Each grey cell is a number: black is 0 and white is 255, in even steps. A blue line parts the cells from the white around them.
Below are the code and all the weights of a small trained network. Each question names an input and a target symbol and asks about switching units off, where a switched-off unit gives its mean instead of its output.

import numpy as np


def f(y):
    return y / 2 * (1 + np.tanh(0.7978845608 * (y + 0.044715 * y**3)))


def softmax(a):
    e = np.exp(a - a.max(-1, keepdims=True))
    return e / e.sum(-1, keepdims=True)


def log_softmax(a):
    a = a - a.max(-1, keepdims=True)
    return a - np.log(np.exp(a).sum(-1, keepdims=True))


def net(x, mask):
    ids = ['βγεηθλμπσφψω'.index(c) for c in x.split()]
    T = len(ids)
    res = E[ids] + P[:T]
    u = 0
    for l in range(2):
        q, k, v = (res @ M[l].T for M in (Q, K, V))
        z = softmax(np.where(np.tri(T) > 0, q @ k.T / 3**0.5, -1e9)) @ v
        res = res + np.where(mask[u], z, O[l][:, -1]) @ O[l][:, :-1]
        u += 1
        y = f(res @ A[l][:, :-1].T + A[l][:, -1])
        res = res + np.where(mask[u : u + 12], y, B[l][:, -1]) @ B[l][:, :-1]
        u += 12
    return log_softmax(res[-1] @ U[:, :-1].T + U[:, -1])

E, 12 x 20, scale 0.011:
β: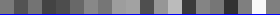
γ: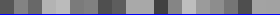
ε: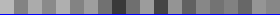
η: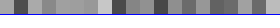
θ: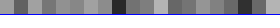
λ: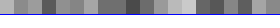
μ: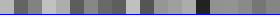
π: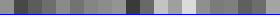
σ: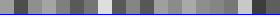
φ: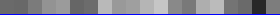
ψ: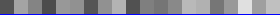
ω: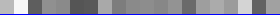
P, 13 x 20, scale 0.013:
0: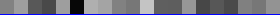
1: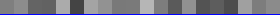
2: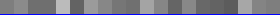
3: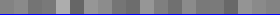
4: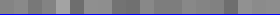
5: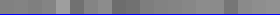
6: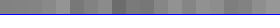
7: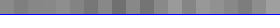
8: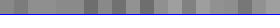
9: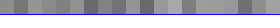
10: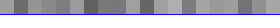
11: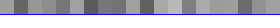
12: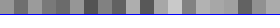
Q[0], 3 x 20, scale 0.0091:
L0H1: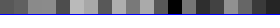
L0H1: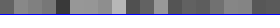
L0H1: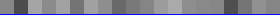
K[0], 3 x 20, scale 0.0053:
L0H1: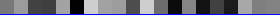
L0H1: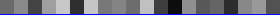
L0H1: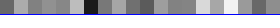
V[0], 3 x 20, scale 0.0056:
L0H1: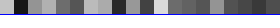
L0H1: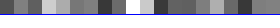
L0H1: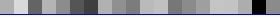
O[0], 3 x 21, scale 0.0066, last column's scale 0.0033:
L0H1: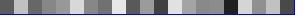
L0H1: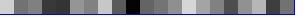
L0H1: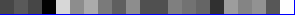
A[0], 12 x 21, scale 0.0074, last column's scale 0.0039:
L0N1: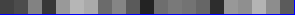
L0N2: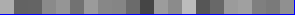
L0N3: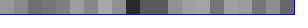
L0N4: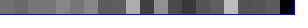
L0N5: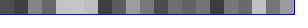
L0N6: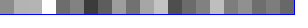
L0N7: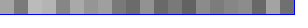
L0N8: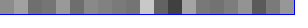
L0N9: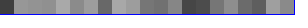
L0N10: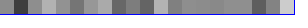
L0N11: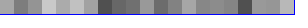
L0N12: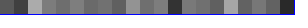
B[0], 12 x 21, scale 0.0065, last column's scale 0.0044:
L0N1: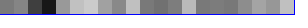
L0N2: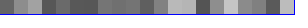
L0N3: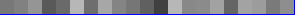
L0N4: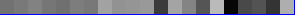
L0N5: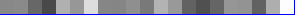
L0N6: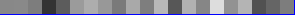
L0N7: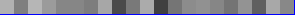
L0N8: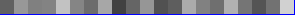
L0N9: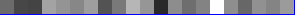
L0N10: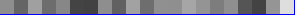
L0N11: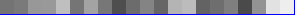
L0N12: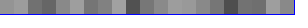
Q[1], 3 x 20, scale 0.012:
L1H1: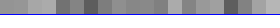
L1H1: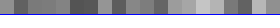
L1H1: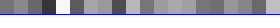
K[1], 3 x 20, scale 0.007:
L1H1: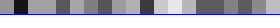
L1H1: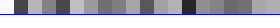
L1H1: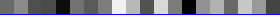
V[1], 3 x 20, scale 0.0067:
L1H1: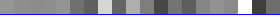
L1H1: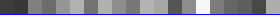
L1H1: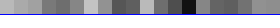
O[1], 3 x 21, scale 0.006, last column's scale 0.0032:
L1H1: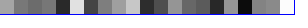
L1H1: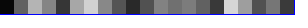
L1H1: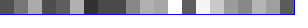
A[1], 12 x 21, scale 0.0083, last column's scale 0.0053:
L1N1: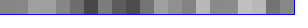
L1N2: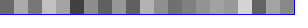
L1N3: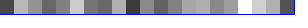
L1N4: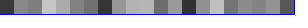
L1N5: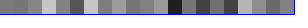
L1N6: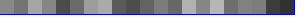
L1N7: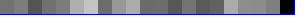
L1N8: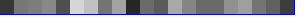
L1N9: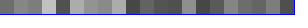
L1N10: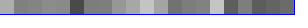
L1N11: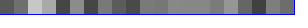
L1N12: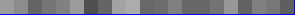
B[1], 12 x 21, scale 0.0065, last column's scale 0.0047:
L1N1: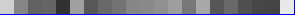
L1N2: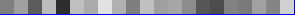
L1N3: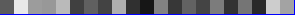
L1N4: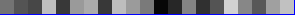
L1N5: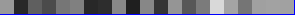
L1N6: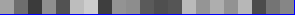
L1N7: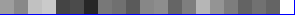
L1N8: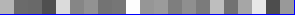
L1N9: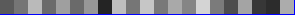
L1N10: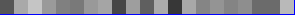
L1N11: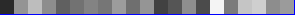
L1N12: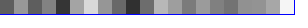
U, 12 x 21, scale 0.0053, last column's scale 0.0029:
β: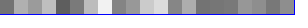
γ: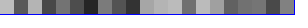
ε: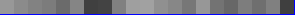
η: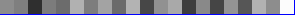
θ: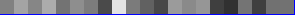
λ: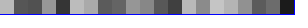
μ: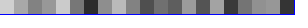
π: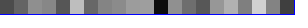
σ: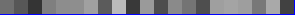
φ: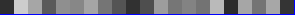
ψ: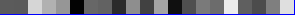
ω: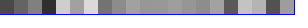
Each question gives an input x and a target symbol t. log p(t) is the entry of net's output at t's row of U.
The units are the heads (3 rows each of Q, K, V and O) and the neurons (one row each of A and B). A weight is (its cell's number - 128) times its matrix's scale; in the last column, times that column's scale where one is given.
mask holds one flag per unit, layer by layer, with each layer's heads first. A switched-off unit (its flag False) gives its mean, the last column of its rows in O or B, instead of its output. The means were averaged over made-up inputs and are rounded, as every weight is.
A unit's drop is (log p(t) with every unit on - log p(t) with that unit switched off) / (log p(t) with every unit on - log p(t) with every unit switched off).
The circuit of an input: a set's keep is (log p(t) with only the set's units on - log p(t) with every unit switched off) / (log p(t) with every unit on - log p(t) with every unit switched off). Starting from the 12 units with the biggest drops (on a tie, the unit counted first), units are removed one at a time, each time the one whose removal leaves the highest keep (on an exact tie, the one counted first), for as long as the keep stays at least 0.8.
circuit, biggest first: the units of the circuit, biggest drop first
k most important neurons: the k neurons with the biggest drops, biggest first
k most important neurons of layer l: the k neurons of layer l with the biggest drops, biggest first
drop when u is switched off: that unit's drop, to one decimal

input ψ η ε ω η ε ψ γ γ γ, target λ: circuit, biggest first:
[L0H1; L1N6; L1H1]
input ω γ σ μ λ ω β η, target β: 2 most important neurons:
[L1N2; L0N7]
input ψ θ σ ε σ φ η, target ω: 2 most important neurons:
[L1N8; L1N9]
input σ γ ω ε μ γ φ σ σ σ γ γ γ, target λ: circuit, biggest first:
[L0H1; L1H1; L1N6]
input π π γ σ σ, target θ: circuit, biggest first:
[L1H1; L1N9; L0H1]
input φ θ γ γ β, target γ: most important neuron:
[L1N5]
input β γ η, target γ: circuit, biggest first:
[L0H1; L1H1; L0N10]
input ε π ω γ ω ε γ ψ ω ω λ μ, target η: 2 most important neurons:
[L0N11; L1N12]
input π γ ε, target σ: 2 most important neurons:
[L1N5; L0N11]
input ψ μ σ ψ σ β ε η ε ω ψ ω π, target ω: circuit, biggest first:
[L0H1; L1H1; L0N1; L1N7]
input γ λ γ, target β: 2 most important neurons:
[L1N2; L1N10]
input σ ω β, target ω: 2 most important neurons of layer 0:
[L0N8; L0N1]
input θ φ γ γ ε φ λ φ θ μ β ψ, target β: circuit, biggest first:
[L1H1; L1N2]
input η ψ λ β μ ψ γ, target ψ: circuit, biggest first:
[L0H1]
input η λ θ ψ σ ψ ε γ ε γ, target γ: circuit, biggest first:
[L0H1; L1H1; L1N4]
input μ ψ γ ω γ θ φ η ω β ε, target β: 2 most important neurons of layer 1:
[L1N2; L1N5]
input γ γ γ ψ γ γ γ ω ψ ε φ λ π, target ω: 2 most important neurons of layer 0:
[L0N11; L0N2]
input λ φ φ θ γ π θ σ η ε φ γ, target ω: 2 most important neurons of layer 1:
[L1N8; L1N9]
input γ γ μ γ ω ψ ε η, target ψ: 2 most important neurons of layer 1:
[L1N2; L1N12]
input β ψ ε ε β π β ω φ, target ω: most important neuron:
[L1N7]
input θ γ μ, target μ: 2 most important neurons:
[L0N8; L0N2]
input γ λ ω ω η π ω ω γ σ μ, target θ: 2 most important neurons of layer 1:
[L1N9; L1N7]
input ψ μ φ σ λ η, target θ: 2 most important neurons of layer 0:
[L0N11; L0N8]
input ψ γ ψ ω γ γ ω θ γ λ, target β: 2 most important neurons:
[L0N8; L0N5]
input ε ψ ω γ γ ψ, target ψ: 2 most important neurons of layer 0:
[L0N8; L0N5]
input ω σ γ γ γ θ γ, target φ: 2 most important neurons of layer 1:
[L1N3; L1N11]
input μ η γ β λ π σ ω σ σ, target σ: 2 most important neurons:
[L1N4; L0N9]
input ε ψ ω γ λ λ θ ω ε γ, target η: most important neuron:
[L0N11]
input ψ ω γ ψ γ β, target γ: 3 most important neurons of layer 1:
[L1N1; L1N5; L1N4]
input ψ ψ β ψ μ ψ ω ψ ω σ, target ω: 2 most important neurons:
[L0N1; L1N7]
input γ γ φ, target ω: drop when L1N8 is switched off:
0.5
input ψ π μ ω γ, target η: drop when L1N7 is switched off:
-0.1
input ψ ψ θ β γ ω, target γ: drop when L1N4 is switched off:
0.2
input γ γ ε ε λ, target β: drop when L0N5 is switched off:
0.0
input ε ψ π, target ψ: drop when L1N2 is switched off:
0.1
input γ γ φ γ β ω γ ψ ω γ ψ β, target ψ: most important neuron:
[L1N10]
